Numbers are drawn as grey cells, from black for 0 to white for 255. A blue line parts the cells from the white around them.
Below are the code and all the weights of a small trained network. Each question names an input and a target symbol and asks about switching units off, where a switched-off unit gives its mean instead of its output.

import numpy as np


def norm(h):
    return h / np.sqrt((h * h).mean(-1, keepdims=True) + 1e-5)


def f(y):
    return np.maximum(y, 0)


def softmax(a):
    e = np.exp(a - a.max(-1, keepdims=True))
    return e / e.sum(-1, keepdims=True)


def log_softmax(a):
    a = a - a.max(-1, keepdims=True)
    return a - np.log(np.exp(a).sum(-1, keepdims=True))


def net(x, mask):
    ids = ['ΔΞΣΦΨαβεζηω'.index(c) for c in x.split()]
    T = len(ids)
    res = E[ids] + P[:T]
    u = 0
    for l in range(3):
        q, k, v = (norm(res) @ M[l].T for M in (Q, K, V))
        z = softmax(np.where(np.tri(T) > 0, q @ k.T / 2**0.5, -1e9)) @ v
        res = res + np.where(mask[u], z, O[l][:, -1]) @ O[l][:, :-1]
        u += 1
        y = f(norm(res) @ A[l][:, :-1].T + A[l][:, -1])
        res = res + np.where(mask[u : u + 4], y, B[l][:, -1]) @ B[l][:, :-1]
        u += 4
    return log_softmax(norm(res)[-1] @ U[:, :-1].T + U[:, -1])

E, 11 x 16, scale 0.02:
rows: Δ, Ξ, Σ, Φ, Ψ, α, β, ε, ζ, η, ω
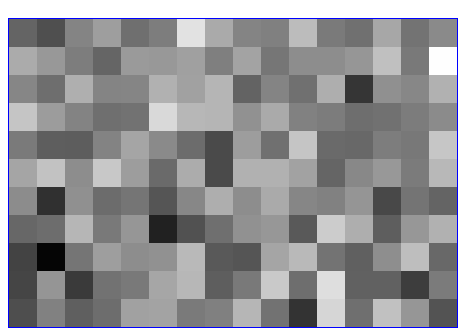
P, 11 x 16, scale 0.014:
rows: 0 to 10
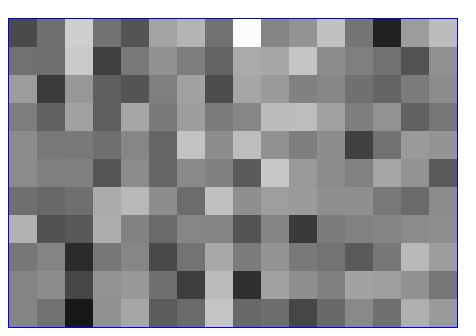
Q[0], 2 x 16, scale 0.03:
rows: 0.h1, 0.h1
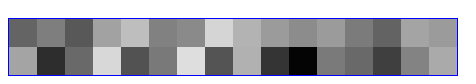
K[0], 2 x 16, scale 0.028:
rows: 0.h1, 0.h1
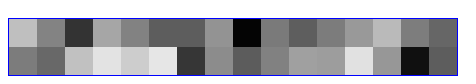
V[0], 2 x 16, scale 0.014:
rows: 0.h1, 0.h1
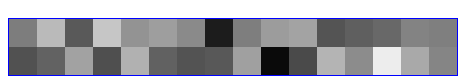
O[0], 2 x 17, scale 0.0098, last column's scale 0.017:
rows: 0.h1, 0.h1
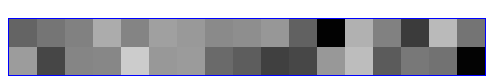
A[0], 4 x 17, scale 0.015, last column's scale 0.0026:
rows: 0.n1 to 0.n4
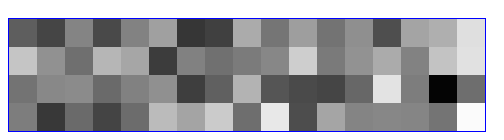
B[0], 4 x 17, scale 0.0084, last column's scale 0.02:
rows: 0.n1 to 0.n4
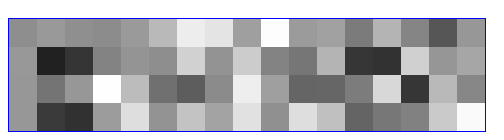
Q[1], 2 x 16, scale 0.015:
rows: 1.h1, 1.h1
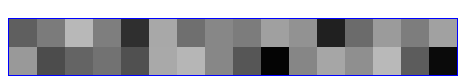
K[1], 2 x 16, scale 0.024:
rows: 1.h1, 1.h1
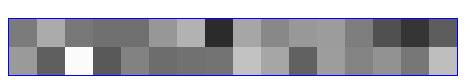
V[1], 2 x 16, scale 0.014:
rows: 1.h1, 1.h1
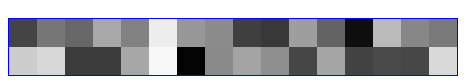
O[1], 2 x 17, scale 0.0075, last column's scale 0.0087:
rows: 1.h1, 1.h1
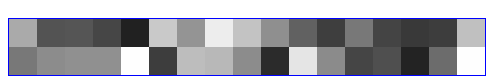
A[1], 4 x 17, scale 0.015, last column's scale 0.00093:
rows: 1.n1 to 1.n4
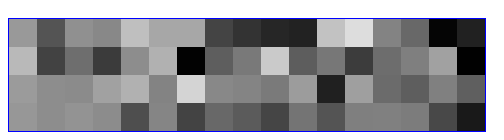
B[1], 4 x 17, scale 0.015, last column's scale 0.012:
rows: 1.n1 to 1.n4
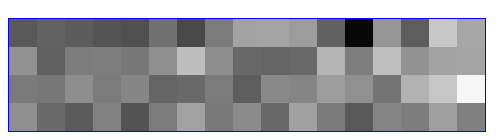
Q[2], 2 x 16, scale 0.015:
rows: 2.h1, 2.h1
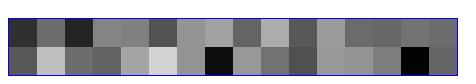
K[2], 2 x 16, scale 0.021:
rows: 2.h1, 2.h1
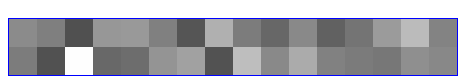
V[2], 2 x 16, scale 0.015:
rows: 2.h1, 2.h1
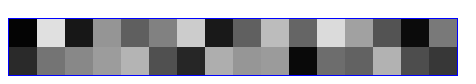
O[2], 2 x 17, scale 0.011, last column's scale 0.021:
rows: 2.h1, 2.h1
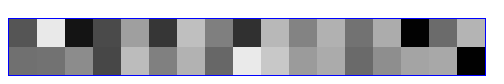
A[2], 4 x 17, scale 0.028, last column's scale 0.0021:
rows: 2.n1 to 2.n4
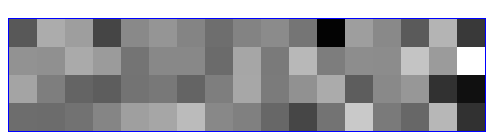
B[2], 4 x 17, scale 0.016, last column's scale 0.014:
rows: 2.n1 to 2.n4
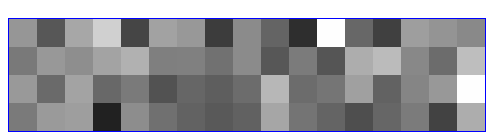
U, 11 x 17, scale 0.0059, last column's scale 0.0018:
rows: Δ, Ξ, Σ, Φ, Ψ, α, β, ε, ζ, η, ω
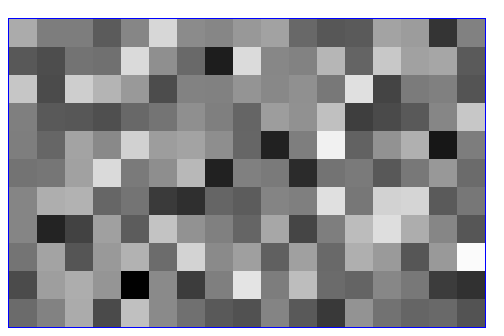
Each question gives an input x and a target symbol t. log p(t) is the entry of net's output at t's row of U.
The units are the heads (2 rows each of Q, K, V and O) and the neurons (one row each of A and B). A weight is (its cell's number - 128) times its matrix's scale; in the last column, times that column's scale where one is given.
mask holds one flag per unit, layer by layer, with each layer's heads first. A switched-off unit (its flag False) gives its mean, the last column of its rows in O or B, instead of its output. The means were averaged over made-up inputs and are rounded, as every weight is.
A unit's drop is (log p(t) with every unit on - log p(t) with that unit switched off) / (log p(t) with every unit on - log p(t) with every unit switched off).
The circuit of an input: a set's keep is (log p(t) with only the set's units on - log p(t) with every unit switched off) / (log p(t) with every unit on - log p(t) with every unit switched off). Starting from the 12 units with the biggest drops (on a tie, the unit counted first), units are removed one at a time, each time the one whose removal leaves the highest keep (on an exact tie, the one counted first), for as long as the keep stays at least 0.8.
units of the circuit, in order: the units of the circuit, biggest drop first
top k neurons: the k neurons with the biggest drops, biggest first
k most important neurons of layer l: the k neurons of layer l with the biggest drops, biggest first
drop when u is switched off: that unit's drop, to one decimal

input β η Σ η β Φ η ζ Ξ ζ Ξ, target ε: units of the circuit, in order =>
(1.h1)
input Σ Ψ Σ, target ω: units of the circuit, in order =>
(0.h1; 2.n4)
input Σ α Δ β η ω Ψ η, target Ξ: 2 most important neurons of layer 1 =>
(1.n3; 1.n2)
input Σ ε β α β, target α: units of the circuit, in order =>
(0.h1; 2.n1)
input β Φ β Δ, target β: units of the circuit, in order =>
(0.h1; 1.h1)
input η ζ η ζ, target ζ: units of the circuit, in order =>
(0.h1; 2.n3)
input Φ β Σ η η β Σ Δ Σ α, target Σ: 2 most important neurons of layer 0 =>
(0.n2; 0.n4)
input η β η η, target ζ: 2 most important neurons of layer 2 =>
(2.n3; 2.n4)
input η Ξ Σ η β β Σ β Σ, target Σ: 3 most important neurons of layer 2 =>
(2.n3; 2.n2; 2.n4)
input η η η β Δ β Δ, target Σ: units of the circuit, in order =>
(2.n3; 2.h1; 0.h1; 2.n2)
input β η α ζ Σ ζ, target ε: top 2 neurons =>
(0.n4; 1.n2)
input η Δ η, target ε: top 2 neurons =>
(1.n3; 0.n2)
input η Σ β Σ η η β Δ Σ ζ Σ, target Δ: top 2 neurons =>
(2.n4; 1.n3)
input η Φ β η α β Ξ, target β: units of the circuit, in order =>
(0.h1)
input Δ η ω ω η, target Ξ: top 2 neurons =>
(1.n1; 0.n3)
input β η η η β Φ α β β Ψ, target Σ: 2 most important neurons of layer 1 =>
(1.n3; 1.n1)
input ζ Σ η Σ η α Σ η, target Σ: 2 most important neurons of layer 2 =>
(2.n3; 2.n4)
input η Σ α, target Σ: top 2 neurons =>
(0.n2; 2.n3)
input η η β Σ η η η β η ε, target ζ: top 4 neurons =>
(0.n2; 2.n3; 2.n4; 1.n1)
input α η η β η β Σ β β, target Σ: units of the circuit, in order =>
(2.h1)
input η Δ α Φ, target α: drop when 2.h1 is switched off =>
0.1
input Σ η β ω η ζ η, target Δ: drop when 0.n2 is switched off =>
0.0
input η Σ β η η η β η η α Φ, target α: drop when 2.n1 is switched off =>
0.8
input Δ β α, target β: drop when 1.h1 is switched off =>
0.2
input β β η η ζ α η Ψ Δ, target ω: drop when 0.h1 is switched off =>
1.2
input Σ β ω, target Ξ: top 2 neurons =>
(0.n3; 2.n2)
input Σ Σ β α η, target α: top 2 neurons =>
(2.n1; 0.n2)
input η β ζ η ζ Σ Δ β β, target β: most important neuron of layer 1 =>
(1.n2)
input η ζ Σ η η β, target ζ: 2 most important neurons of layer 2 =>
(2.n3; 2.n4)
